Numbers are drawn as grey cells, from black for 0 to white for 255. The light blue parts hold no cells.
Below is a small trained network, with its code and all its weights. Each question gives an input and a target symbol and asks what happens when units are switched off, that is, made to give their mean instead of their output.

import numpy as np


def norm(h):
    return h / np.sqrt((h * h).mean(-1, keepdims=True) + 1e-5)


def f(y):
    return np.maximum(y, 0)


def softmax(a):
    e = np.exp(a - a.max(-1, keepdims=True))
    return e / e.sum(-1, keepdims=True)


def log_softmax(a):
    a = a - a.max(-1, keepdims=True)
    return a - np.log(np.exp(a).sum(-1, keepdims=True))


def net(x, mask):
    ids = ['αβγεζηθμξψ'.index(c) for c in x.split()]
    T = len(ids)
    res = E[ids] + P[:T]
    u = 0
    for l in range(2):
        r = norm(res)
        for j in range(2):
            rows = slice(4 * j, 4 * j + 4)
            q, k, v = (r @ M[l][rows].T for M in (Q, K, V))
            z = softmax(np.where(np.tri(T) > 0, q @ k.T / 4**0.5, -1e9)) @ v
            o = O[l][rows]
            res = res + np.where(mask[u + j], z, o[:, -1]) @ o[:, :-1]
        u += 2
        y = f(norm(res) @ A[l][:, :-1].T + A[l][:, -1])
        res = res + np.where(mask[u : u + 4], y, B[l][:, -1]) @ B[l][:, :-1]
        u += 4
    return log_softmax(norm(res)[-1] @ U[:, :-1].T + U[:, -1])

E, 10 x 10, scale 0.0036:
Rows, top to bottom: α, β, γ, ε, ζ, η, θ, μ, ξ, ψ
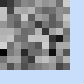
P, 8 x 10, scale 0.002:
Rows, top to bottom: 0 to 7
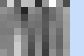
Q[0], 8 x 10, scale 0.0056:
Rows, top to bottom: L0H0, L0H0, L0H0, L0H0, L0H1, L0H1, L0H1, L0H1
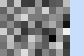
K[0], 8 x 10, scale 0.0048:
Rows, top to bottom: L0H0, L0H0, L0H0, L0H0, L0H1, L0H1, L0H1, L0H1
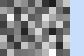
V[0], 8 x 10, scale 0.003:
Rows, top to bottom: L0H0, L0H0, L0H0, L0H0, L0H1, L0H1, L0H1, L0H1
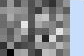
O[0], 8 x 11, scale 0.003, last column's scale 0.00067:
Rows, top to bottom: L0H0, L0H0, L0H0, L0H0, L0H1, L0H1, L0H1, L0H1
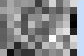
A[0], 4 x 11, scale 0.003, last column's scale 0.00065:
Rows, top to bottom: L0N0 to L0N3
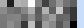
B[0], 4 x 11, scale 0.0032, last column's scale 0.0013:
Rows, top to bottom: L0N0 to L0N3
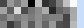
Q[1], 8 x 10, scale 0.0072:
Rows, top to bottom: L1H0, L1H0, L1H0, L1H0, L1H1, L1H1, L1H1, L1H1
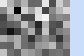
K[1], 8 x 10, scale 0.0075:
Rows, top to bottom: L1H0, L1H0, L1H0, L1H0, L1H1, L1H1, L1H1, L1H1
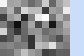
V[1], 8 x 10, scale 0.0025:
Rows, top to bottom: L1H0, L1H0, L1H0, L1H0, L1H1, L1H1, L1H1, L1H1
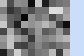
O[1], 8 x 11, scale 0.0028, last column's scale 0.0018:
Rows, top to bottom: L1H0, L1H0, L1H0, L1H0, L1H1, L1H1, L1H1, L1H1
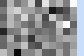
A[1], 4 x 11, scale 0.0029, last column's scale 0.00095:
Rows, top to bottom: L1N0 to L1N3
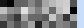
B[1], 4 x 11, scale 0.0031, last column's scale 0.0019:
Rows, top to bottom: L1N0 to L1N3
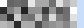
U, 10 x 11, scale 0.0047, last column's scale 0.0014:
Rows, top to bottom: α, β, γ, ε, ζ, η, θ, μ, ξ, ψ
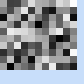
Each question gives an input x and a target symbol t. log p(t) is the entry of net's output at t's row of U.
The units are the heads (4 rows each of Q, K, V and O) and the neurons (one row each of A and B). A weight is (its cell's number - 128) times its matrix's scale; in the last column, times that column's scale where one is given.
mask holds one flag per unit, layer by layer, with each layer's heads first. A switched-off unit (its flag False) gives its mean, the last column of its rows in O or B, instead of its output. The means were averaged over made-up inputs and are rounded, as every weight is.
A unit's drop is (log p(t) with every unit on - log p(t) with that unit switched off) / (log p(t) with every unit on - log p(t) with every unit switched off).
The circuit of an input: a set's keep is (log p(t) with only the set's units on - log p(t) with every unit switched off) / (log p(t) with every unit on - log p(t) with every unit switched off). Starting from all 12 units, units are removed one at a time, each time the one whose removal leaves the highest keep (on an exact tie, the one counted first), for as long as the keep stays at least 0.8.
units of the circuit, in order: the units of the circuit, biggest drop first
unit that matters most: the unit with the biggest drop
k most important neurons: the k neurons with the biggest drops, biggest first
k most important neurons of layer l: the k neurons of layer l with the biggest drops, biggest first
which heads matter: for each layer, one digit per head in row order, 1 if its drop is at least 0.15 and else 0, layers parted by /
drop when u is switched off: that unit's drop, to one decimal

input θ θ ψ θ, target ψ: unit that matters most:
L0H1
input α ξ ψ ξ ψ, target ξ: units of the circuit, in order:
L1H0, L1H1
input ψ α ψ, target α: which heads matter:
10 / 10
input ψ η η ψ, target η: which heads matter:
01 / 00
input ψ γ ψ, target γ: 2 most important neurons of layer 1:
L1N2, L1N0
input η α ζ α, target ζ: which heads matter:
01 / 00
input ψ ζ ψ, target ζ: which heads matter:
11 / 10
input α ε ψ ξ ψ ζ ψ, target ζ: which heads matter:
01 / 10
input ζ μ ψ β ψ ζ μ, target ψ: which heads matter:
11 / 10
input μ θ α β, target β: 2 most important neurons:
L0N0, L0N1
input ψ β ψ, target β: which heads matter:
11 / 10
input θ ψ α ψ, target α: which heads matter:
11 / 10
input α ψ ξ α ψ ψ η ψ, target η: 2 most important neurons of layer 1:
L1N2, L1N1
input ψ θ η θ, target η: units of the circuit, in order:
L0H1
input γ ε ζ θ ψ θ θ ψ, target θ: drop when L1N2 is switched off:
0.1
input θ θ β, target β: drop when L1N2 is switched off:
0.0
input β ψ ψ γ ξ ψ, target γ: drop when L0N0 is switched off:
0.1
